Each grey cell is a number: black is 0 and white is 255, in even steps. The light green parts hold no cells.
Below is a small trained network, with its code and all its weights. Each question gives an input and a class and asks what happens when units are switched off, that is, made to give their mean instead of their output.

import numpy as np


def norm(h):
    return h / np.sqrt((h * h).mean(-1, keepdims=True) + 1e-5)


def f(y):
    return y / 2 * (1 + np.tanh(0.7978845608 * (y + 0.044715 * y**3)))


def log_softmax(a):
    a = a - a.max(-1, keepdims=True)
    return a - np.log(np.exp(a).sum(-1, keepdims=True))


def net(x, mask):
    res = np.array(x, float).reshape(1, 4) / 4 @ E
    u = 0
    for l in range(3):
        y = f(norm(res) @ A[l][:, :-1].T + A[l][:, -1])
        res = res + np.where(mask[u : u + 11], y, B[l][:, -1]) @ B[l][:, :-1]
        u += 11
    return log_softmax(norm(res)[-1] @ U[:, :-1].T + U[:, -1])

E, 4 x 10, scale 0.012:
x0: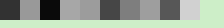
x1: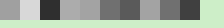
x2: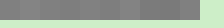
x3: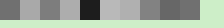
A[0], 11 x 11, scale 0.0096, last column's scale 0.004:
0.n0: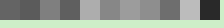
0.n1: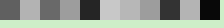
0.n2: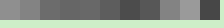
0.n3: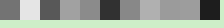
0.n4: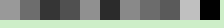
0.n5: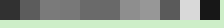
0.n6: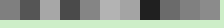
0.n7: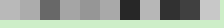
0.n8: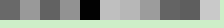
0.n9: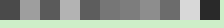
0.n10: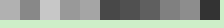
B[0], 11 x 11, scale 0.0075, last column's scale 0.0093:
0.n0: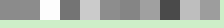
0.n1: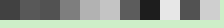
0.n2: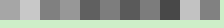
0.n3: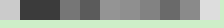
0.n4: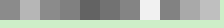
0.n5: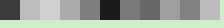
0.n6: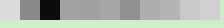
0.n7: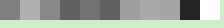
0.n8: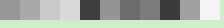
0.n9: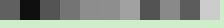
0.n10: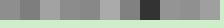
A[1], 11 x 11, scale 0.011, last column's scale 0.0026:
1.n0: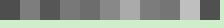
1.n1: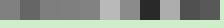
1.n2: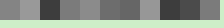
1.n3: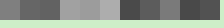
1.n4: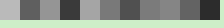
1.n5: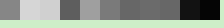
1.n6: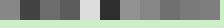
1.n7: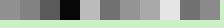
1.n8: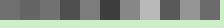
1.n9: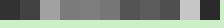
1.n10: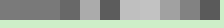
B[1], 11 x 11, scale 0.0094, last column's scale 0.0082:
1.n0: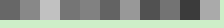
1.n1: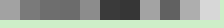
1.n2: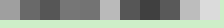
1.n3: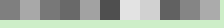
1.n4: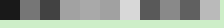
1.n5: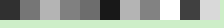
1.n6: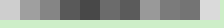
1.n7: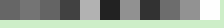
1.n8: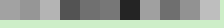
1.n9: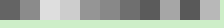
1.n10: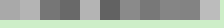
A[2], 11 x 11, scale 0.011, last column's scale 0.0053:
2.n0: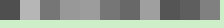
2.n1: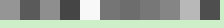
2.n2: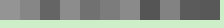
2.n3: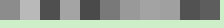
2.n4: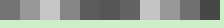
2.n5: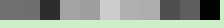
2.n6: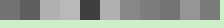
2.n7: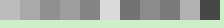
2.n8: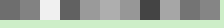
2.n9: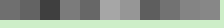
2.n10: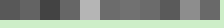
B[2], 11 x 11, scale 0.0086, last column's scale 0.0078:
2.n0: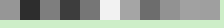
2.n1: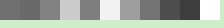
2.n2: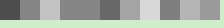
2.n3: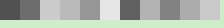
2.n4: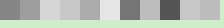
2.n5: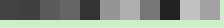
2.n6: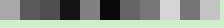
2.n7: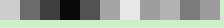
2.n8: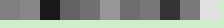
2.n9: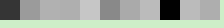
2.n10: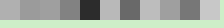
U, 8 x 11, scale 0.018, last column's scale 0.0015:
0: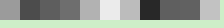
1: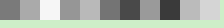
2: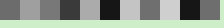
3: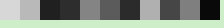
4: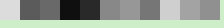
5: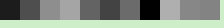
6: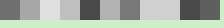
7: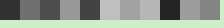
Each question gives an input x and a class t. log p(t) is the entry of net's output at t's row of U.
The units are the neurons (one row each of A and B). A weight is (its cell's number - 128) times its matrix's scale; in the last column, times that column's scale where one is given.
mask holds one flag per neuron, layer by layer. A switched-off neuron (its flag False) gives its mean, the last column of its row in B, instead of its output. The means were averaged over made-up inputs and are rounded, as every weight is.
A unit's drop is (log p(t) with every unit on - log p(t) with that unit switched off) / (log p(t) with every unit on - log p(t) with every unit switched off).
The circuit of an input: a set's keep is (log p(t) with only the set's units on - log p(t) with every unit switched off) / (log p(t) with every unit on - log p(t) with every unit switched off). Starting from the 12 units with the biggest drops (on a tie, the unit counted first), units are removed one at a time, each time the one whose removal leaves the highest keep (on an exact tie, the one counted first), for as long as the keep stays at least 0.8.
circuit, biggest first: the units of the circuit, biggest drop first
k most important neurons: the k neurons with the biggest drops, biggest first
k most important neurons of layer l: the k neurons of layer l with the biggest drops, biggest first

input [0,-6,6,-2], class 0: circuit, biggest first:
2.n1
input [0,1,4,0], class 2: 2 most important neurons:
0.n7; 0.n8
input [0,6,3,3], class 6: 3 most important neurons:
0.n7; 1.n5; 0.n6
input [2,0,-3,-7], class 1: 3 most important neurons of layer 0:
0.n6; 0.n7; 0.n0
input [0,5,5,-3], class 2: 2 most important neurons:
0.n7; 0.n6
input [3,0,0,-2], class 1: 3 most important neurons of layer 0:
0.n7; 0.n5; 0.n6
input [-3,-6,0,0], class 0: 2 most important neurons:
0.n8; 0.n6
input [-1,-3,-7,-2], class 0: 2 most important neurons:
0.n8; 2.n1
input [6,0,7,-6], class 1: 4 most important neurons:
0.n7; 0.n6; 0.n0; 0.n5
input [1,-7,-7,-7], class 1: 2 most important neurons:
0.n1; 0.n5
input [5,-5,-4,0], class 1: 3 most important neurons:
0.n0; 2.n4; 0.n4
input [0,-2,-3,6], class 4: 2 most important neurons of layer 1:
1.n5; 1.n7
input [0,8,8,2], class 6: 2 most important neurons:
0.n7; 1.n5
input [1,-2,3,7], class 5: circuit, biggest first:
0.n1
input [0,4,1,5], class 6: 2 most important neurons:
0.n7; 0.n6
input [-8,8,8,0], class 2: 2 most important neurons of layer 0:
0.n8; 0.n7
